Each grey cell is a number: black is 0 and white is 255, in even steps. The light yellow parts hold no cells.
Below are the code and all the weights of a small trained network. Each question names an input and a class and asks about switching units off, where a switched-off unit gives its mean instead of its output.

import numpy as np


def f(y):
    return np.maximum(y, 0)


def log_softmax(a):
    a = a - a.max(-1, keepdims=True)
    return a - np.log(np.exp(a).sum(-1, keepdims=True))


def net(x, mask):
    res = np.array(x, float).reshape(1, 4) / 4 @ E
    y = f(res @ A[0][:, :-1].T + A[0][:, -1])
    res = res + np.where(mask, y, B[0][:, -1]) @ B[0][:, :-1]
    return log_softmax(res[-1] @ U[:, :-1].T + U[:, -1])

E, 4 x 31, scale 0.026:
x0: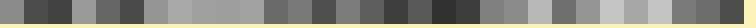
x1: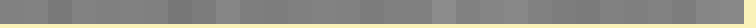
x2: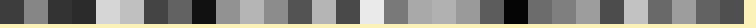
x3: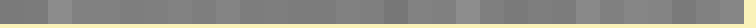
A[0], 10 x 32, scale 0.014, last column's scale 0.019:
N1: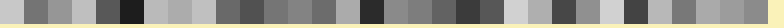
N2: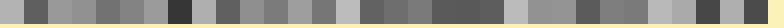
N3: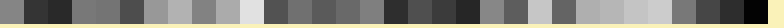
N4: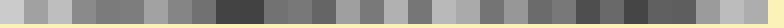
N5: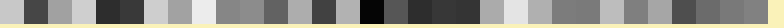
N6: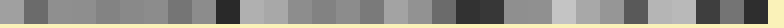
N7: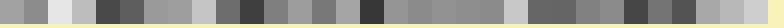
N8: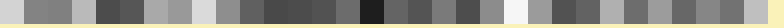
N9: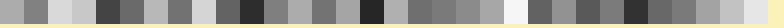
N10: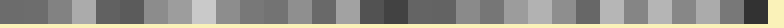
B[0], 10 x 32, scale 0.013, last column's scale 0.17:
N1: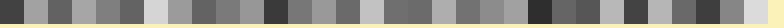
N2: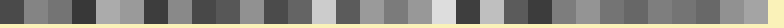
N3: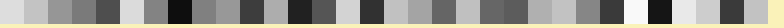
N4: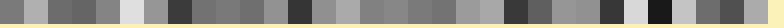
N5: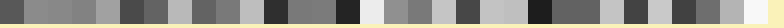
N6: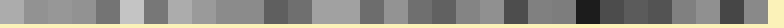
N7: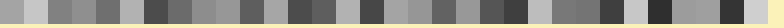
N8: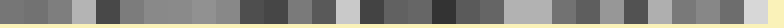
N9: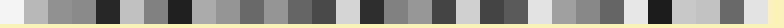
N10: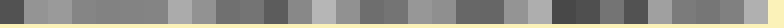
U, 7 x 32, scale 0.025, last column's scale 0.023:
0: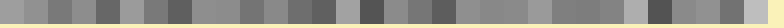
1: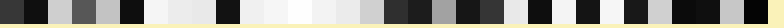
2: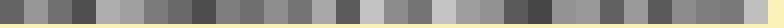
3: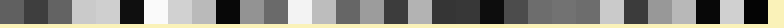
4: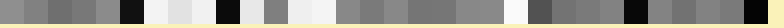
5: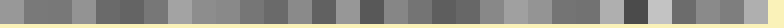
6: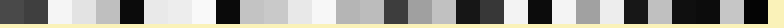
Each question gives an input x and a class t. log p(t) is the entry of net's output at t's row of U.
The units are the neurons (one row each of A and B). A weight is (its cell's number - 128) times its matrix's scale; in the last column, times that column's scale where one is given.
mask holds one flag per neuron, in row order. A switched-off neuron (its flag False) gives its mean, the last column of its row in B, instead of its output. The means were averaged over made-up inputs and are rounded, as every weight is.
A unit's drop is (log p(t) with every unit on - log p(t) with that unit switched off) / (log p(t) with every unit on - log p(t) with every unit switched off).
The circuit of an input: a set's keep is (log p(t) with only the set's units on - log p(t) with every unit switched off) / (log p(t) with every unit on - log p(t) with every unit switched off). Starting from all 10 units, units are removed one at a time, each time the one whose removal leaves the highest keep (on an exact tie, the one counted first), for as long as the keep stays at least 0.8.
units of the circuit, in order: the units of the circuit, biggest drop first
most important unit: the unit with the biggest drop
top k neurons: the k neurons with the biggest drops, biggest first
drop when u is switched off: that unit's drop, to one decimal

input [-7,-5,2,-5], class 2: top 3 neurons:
N9; N8; N3
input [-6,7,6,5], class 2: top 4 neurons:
N9; N5; N8; N1
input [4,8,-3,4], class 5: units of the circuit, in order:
N5
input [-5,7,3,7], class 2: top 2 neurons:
N9; N8
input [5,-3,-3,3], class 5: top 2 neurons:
N5; N3
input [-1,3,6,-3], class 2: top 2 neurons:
N5; N9
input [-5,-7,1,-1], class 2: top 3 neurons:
N9; N8; N3
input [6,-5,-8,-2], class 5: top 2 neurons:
N5; N9
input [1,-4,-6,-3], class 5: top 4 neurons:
N5; N1; N3; N9
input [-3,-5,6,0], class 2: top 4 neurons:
N5; N9; N8; N1
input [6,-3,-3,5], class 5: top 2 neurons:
N3; N5
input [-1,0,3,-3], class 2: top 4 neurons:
N5; N9; N8; N1
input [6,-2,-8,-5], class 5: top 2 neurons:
N5; N9
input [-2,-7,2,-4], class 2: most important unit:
N5
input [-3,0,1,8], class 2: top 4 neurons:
N9; N8; N5; N3
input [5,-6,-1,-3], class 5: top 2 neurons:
N3; N9
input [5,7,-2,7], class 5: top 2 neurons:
N3; N5
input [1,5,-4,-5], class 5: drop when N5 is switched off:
0.6
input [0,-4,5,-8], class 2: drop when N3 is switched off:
0.4
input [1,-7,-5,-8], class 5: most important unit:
N5
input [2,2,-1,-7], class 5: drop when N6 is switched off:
0.0
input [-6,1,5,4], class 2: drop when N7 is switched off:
0.1
